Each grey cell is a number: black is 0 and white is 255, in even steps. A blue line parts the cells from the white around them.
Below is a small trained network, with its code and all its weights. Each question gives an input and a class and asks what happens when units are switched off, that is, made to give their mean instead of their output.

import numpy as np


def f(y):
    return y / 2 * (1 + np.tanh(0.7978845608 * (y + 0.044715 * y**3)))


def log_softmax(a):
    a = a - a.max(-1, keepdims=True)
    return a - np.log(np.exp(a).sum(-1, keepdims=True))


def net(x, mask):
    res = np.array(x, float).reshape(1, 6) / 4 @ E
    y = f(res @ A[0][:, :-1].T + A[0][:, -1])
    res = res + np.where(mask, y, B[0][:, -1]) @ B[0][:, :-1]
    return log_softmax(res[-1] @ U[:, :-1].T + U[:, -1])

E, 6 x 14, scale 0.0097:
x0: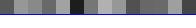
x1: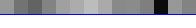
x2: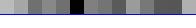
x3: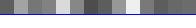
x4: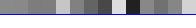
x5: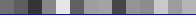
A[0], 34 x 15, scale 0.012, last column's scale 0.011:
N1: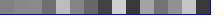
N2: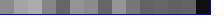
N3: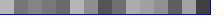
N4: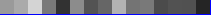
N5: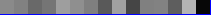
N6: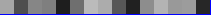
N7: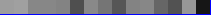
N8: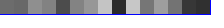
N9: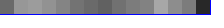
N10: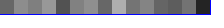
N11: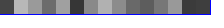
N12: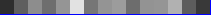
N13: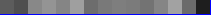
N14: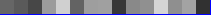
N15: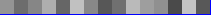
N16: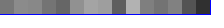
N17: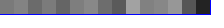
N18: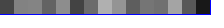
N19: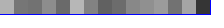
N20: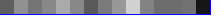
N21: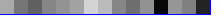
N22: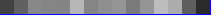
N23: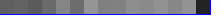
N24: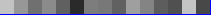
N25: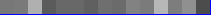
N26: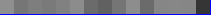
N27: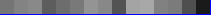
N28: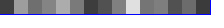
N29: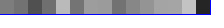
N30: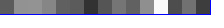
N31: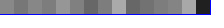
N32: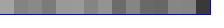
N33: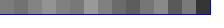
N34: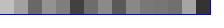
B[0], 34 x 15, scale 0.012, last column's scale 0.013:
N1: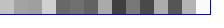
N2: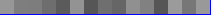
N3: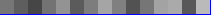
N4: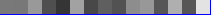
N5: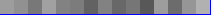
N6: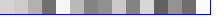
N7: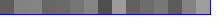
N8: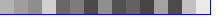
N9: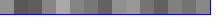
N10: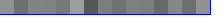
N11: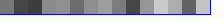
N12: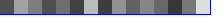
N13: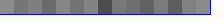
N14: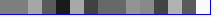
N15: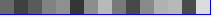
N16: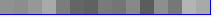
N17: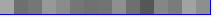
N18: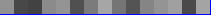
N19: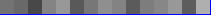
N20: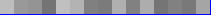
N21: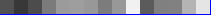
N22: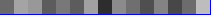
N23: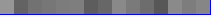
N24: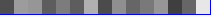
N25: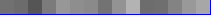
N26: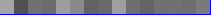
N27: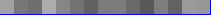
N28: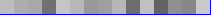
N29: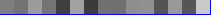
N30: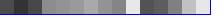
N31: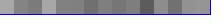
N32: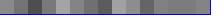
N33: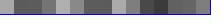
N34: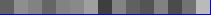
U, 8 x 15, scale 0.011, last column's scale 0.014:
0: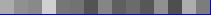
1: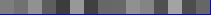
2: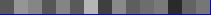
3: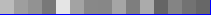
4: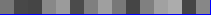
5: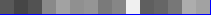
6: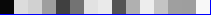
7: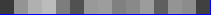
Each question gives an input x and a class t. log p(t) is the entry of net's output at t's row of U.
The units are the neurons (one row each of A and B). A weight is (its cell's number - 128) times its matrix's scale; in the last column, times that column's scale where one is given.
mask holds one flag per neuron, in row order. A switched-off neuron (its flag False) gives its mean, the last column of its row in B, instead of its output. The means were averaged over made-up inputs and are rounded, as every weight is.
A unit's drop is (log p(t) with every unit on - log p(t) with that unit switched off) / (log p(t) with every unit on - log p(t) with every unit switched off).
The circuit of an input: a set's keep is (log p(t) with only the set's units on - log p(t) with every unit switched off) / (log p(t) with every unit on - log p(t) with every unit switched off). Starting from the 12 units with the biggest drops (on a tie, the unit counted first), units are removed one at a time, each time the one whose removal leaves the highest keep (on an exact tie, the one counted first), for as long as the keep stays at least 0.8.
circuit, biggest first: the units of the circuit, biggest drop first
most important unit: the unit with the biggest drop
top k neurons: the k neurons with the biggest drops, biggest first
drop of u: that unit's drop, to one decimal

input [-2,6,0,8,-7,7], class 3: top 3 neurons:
[N28 N20 N1]
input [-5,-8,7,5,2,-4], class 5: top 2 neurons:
[N30 N12]
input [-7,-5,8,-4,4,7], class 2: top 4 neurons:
[N24 N34 N4 N7]
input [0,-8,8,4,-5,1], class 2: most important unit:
N24
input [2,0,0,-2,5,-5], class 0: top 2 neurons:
[N1 N14]
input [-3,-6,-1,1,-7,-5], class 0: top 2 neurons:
[N8 N21]
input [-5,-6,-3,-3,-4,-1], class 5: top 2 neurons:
[N30 N25]
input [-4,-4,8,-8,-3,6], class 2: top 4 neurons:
[N24 N34 N7 N28]
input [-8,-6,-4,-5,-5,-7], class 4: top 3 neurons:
[N15 N3 N14]
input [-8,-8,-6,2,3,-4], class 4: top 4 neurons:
[N15 N3 N21 N19]
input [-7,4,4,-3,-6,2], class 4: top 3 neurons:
[N15 N3 N1]
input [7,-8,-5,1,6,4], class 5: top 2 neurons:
[N30 N15]
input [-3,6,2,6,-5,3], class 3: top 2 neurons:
[N28 N20]
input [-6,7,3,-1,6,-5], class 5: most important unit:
N21
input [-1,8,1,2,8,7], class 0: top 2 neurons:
[N1 N30]
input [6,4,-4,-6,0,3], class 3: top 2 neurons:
[N6 N15]
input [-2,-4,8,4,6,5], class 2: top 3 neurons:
[N24 N34 N8]
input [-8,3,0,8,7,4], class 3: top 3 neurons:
[N28 N20 N8]
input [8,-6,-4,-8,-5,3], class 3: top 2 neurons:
[N6 N15]
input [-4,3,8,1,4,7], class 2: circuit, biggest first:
[N24]
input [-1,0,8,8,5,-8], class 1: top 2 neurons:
[N4 N6]
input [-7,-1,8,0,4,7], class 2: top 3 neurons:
[N24 N34 N4]
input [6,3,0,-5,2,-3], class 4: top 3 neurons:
[N11 N18 N28]
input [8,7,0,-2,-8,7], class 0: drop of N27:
0.1
